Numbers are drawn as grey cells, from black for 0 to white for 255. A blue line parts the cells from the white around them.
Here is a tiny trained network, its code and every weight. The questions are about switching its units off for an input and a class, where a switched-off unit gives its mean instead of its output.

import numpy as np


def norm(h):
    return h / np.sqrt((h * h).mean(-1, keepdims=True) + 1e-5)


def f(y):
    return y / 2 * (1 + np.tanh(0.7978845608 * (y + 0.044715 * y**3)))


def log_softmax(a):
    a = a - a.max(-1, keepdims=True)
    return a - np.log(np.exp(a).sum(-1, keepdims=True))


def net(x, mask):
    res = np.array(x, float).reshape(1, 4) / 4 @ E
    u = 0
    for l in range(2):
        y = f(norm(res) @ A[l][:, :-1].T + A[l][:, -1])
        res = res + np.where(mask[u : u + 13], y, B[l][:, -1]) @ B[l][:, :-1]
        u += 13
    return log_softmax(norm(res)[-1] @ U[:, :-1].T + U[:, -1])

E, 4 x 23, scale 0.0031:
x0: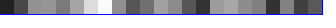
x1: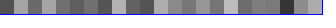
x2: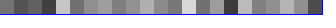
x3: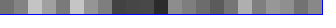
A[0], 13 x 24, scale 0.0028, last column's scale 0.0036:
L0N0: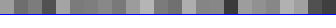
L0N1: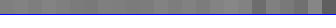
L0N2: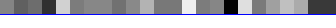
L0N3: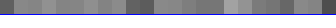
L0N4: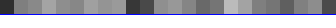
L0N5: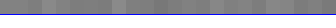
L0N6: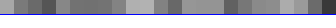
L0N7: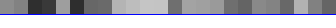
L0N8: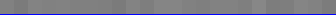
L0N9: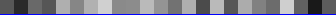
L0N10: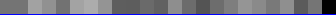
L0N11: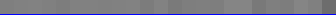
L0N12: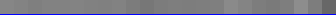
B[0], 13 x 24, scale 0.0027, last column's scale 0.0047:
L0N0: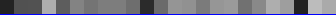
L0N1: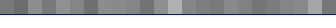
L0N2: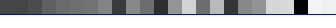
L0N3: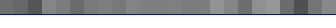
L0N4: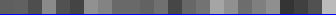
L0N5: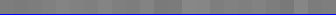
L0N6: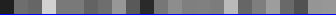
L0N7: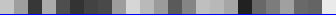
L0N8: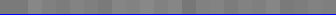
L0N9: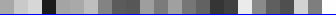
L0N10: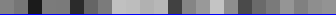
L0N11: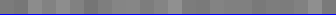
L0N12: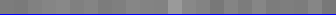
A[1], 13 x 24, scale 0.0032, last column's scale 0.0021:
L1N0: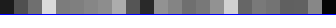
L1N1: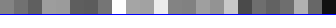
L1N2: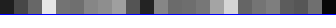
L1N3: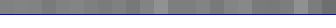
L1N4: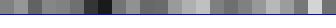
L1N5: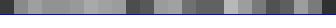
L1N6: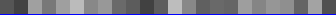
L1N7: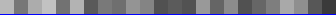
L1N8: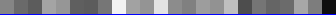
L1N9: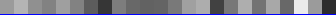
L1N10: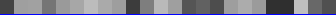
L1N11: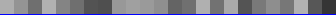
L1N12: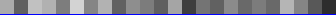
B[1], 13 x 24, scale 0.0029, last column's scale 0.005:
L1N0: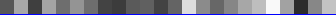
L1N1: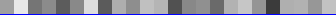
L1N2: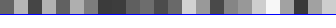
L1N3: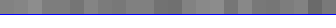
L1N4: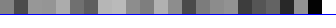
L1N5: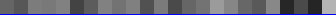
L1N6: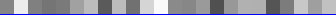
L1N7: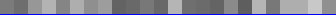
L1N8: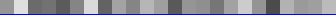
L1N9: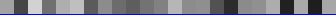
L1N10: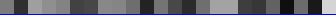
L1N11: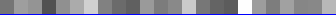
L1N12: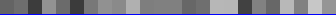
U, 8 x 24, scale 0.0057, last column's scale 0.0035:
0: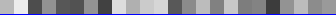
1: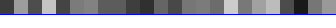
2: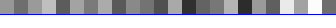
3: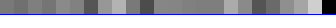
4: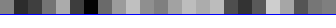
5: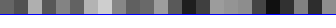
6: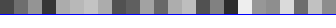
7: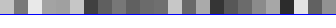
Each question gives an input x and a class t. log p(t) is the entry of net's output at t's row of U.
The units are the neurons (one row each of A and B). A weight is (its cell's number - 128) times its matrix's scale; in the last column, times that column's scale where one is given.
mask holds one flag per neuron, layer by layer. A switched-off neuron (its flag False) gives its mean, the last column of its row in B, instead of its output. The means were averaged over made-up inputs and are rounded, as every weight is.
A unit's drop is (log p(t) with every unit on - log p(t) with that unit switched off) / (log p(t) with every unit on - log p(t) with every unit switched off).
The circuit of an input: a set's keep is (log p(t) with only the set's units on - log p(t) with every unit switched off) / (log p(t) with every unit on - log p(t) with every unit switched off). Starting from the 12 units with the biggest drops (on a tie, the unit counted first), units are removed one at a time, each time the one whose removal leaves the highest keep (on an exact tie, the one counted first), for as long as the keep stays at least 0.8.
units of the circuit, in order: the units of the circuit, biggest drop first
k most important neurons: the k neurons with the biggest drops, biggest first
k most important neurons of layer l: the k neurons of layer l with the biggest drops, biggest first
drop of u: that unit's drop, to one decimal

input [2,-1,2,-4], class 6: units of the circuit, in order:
(L0N9)
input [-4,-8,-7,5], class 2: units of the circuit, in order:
(L1N12 L1N7)
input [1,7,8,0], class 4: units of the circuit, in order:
(L0N7 L0N2)
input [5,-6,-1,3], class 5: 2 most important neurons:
(L0N2 L1N10)
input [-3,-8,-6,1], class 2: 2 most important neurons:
(L1N12 L0N9)
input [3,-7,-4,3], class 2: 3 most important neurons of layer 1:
(L1N12 L1N4 L1N7)
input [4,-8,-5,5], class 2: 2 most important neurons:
(L1N12 L1N4)
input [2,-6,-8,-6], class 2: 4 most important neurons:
(L0N7 L0N10 L1N7 L1N6)
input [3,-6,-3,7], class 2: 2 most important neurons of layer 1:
(L1N12 L1N4)
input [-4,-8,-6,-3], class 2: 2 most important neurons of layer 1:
(L1N7 L1N12)
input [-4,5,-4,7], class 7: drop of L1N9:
0.1
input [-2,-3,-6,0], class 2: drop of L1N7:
0.6
